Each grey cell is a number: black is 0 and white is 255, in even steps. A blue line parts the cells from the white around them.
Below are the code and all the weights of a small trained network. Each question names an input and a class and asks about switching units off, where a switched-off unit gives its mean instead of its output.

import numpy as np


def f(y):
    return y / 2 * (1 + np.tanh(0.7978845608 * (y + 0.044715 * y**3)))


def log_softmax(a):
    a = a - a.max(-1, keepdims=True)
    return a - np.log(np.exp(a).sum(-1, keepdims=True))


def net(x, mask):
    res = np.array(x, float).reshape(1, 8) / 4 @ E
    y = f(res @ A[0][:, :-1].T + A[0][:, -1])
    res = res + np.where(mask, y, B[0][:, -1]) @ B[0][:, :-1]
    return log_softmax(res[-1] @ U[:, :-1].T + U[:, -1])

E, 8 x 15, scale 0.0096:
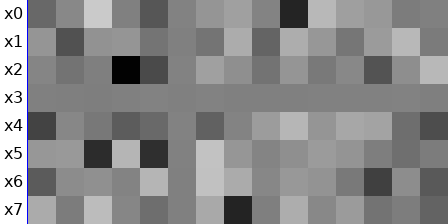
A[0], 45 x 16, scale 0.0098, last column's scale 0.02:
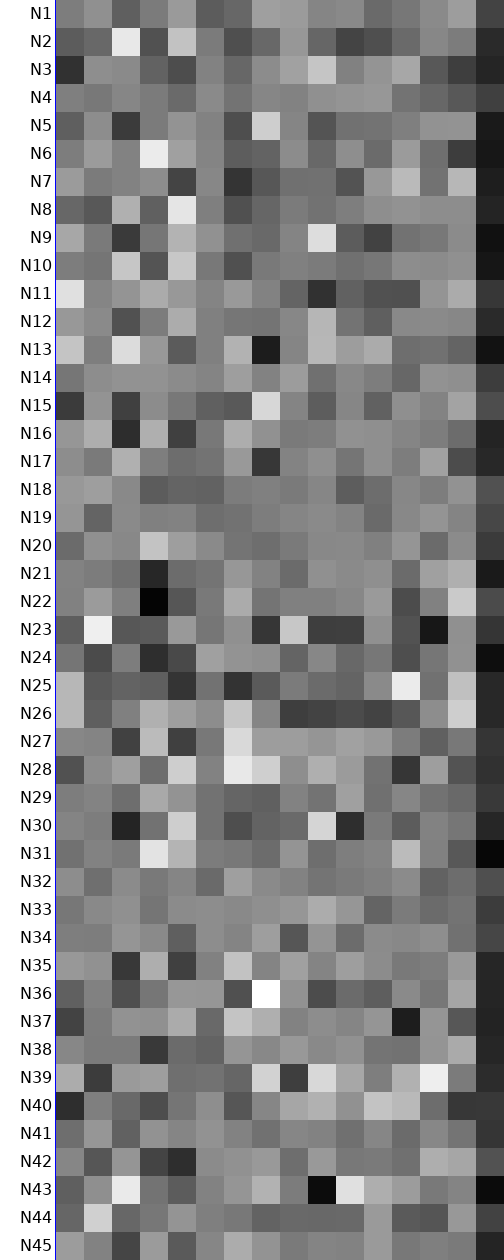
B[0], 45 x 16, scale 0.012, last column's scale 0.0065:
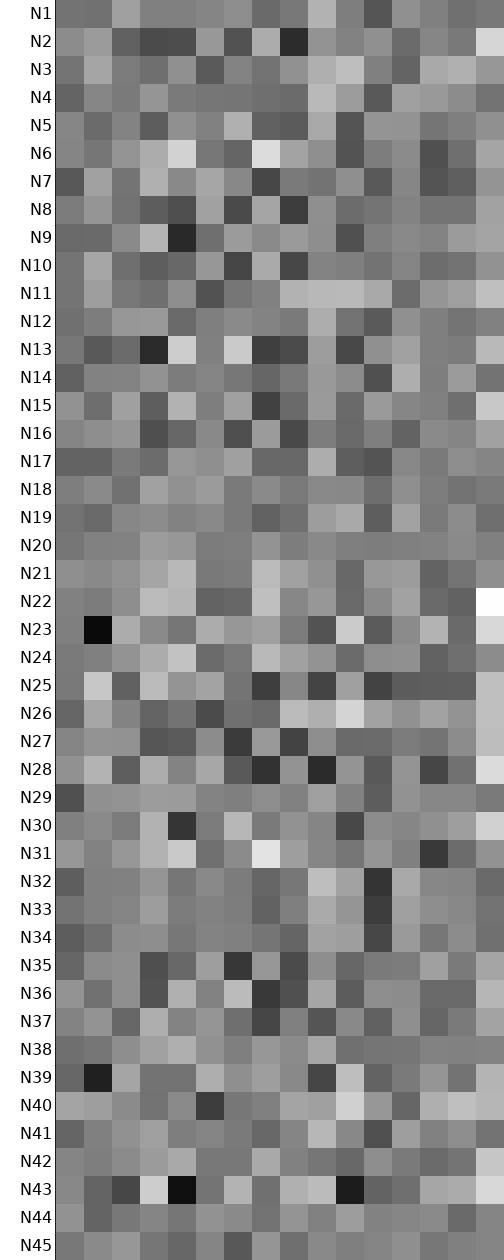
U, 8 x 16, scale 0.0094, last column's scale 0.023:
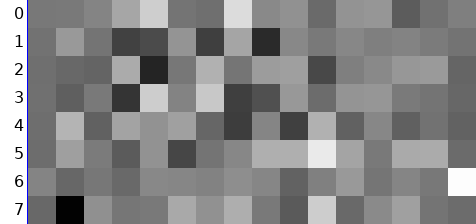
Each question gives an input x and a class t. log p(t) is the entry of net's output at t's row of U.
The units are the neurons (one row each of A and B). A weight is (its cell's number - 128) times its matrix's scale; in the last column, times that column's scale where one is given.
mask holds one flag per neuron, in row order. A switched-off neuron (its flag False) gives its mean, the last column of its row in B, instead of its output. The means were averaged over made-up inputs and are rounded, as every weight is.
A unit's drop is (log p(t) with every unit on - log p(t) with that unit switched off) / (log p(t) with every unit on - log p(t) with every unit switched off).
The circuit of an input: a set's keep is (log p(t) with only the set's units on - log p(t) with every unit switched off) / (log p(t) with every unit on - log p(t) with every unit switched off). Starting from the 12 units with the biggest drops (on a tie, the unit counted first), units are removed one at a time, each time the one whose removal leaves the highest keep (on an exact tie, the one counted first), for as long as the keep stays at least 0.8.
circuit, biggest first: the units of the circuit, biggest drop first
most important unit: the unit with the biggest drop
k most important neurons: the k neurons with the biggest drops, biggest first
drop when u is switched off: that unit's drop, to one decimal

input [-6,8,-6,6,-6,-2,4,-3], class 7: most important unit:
N39
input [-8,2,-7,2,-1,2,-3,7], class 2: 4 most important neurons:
N30; N9; N22; N42
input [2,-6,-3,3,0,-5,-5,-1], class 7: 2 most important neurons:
N23; N28
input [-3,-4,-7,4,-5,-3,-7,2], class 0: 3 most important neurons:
N6; N31; N28
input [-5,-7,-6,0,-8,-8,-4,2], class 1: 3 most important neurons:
N2; N8; N10
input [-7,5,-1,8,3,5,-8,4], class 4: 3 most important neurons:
N25; N43; N7
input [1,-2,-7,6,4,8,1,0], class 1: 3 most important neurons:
N27; N16; N35
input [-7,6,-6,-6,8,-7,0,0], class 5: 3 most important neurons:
N40; N3; N43
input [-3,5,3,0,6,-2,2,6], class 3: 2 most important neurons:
N13; N26
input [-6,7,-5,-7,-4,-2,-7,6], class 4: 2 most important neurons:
N25; N7
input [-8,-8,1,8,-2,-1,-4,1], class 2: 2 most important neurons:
N30; N9
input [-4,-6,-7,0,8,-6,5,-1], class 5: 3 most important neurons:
N40; N3; N22
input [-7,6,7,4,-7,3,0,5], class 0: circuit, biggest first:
N42; N22
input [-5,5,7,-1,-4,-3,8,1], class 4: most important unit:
N28
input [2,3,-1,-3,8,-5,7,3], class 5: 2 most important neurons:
N40; N3
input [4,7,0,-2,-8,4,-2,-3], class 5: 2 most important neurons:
N26; N11
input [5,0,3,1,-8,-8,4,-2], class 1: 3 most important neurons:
N2; N8; N10
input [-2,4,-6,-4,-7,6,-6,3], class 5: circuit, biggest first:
N11; N26
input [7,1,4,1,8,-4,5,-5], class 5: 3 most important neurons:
N40; N3; N30
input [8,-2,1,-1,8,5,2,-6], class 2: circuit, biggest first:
N43
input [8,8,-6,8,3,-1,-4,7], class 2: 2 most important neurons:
N43; N23
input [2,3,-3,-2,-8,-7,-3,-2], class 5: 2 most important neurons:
N11; N26
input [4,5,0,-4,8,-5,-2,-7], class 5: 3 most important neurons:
N40; N3; N13
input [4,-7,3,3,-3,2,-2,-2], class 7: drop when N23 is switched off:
0.6
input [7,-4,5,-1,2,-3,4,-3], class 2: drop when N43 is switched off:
1.2
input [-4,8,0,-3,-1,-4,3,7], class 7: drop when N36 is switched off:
0.2
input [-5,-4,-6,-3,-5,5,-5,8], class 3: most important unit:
N13
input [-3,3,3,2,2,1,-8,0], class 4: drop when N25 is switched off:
0.3
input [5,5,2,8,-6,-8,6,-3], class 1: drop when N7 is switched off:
0.0
